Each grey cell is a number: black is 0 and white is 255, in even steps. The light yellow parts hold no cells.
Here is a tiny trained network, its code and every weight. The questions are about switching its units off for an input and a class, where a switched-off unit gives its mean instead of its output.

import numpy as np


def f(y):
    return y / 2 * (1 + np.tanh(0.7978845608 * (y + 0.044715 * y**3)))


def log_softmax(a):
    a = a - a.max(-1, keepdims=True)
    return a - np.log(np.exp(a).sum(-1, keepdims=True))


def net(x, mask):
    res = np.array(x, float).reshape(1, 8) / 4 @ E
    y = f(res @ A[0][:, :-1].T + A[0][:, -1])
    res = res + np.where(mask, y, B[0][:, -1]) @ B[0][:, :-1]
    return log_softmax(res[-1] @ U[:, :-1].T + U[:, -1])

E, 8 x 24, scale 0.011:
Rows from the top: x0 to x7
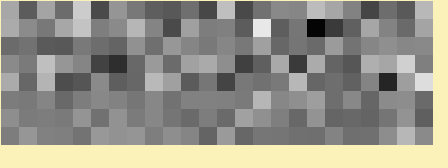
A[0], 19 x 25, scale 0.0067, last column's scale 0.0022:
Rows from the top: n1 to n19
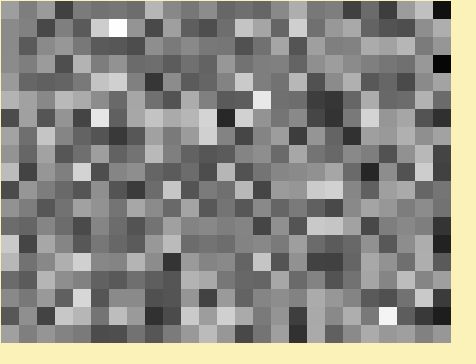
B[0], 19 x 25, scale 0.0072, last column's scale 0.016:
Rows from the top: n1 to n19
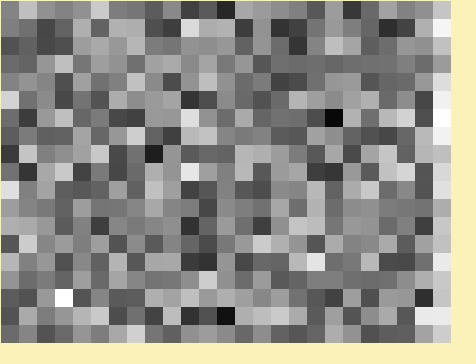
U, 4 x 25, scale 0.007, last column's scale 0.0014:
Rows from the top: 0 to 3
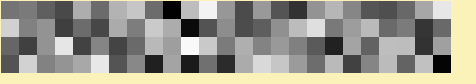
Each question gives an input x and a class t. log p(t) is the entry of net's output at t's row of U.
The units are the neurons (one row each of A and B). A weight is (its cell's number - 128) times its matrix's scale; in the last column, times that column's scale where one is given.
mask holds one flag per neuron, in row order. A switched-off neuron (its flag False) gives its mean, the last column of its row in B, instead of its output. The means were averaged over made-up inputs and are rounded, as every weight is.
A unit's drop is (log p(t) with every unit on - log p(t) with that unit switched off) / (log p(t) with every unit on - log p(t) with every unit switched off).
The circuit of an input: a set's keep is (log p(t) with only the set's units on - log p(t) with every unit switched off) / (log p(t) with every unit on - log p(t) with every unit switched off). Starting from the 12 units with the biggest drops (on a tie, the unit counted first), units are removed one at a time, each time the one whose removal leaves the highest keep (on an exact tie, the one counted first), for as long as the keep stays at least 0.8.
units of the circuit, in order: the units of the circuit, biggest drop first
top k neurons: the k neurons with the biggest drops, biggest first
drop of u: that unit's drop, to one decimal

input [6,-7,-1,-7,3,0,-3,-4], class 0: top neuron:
n2
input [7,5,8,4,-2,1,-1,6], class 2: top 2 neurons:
n10; n17
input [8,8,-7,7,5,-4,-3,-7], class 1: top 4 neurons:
n15; n6; n7; n2
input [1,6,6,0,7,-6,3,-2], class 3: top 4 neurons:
n9; n14; n1; n11
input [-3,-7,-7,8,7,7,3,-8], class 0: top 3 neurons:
n8; n18; n3
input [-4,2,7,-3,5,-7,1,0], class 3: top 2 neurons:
n10; n9
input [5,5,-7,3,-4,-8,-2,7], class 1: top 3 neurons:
n15; n7; n6
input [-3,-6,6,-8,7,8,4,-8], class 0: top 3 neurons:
n2; n5; n18
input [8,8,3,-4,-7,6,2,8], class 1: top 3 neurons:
n15; n6; n7
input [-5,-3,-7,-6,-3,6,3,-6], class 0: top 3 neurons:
n2; n5; n10
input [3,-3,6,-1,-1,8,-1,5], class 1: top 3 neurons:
n7; n13; n11
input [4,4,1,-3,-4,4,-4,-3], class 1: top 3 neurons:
n7; n15; n9
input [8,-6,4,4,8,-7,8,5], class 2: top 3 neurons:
n10; n17; n18
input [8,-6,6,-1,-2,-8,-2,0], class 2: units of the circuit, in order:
n10
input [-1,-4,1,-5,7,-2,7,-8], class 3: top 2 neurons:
n9; n1
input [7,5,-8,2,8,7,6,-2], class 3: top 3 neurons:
n9; n1; n7
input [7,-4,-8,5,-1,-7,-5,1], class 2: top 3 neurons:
n10; n17; n2
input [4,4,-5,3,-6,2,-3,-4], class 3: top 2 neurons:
n18; n7
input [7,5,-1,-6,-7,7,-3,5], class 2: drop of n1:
0.1
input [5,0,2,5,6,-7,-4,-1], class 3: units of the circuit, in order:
n1
